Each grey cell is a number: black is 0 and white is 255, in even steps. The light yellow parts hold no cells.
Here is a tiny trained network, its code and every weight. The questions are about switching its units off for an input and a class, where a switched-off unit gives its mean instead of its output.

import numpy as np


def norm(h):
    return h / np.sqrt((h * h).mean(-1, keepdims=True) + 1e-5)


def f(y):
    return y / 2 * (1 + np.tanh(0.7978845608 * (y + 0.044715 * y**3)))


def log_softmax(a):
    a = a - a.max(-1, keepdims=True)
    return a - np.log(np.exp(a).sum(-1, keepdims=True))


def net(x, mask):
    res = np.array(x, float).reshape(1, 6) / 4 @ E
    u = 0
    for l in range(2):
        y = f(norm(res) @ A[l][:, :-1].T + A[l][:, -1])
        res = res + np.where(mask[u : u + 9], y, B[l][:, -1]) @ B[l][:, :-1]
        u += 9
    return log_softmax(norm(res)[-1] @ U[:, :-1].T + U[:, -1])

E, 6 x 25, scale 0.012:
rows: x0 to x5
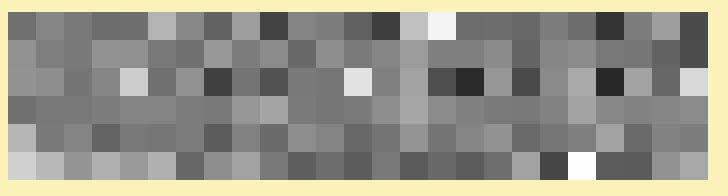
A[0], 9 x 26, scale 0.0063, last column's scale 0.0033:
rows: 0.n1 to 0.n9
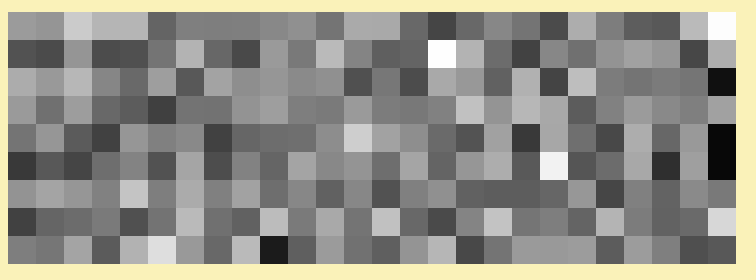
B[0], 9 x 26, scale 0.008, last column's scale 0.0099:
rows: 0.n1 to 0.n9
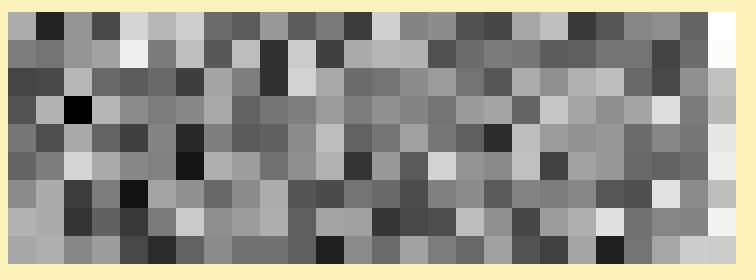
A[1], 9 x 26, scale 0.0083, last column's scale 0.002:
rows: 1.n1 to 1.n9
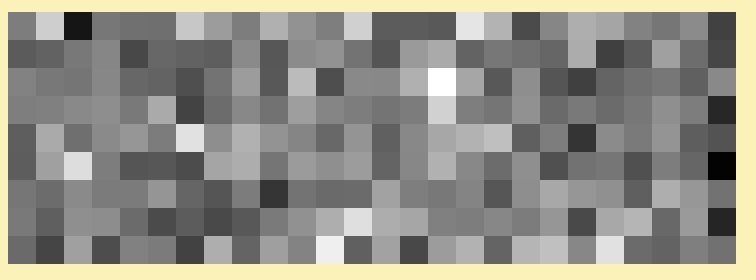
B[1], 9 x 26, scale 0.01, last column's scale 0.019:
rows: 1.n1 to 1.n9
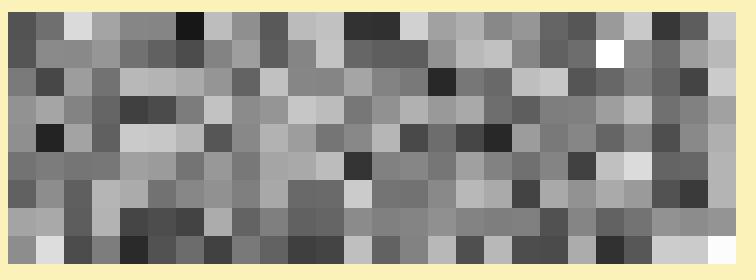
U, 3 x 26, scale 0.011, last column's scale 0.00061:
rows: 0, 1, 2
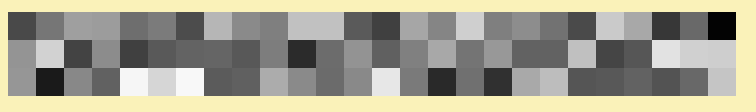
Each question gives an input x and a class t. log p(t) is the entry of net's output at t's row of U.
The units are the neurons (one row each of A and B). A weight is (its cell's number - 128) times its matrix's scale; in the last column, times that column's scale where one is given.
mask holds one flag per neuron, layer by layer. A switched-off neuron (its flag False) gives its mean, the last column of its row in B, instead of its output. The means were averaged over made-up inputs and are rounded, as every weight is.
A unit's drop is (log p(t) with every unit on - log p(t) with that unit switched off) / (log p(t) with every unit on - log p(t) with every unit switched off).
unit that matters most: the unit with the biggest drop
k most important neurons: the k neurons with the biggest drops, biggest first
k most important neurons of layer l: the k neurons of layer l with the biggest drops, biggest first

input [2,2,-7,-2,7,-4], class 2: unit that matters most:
0.n2
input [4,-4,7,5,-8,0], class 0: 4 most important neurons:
(1.n9; 0.n5; 1.n2; 0.n8)
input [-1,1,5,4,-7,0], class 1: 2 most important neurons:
(0.n5; 0.n2)
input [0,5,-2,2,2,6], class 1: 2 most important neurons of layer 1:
(1.n9; 1.n1)
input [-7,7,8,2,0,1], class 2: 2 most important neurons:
(0.n1; 0.n3)
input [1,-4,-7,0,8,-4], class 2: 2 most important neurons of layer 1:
(1.n5; 1.n2)
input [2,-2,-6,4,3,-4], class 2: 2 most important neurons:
(0.n2; 1.n5)
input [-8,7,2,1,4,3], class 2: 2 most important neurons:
(0.n1; 0.n6)
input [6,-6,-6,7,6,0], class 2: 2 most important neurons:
(1.n3; 0.n2)
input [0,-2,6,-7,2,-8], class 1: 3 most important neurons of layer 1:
(1.n9; 1.n1; 1.n8)
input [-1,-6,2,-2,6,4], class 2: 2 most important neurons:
(1.n9; 0.n1)
